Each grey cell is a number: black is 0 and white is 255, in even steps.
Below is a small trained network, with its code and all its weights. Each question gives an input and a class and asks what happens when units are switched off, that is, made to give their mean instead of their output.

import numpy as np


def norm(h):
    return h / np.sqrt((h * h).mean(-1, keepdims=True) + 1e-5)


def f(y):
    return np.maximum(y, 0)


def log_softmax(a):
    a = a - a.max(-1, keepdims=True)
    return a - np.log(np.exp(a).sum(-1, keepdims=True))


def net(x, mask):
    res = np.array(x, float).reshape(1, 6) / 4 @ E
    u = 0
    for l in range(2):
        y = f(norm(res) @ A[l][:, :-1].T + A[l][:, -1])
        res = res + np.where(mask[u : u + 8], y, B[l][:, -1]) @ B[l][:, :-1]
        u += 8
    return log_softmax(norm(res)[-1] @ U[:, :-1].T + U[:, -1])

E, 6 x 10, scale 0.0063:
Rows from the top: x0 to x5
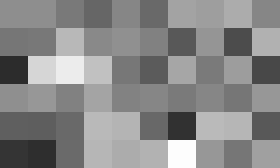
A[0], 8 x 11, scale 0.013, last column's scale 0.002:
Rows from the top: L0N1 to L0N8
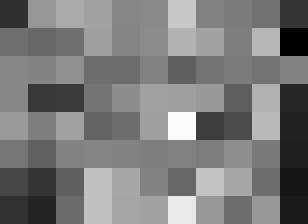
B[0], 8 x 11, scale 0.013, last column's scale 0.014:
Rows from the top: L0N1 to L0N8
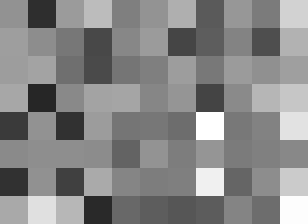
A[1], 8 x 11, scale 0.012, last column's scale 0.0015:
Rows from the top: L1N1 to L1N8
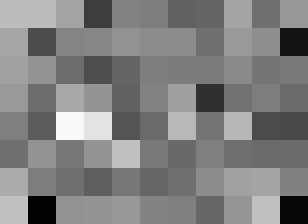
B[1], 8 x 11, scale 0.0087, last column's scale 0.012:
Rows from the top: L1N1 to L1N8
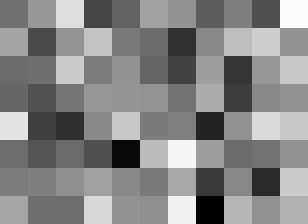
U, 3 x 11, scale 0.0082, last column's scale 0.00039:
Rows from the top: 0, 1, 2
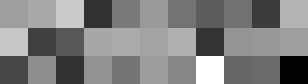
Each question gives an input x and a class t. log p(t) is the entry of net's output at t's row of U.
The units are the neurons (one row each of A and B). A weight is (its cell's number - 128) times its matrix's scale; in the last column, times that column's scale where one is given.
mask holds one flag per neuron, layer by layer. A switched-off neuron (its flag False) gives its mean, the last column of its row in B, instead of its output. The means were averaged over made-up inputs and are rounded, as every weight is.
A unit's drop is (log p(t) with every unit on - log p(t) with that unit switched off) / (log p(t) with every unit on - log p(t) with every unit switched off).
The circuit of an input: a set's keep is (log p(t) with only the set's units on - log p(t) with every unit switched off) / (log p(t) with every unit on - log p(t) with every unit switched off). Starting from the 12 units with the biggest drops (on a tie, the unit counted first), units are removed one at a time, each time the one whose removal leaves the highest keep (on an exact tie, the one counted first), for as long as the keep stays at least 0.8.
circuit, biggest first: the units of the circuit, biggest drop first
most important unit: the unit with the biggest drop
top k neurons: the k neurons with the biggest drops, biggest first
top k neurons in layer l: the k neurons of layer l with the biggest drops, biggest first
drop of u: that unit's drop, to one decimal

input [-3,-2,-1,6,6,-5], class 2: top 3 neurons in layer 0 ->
L0N8, L0N4, L0N2
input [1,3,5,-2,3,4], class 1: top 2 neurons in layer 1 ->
L1N5, L1N3
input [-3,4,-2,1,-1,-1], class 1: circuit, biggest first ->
L0N8
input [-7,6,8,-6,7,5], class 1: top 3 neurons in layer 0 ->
L0N1, L0N5, L0N8
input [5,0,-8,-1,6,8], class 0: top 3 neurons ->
L0N8, L0N2, L0N1
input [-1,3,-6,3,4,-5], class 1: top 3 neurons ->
L0N8, L0N5, L1N8
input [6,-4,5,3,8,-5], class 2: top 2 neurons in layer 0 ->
L0N8, L0N1
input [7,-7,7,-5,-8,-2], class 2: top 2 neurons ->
L0N5, L0N4
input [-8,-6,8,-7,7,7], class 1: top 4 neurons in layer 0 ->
L0N1, L0N5, L0N7, L0N8
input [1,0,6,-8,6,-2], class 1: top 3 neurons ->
L0N5, L1N5, L0N1
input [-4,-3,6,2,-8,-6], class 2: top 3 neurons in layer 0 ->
L0N8, L0N5, L0N2
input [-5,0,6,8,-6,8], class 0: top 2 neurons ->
L0N8, L0N7
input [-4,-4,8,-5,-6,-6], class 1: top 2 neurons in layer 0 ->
L0N8, L0N2
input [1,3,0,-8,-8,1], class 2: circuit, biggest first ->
L0N5
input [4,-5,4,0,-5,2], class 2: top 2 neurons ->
L0N5, L0N4
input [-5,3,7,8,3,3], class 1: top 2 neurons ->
L0N1, L1N5
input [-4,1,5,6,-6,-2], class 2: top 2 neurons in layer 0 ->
L0N5, L0N4
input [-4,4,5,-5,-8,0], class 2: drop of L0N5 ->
1.1
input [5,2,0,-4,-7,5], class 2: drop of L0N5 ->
1.9
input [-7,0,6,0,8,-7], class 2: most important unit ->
L0N1
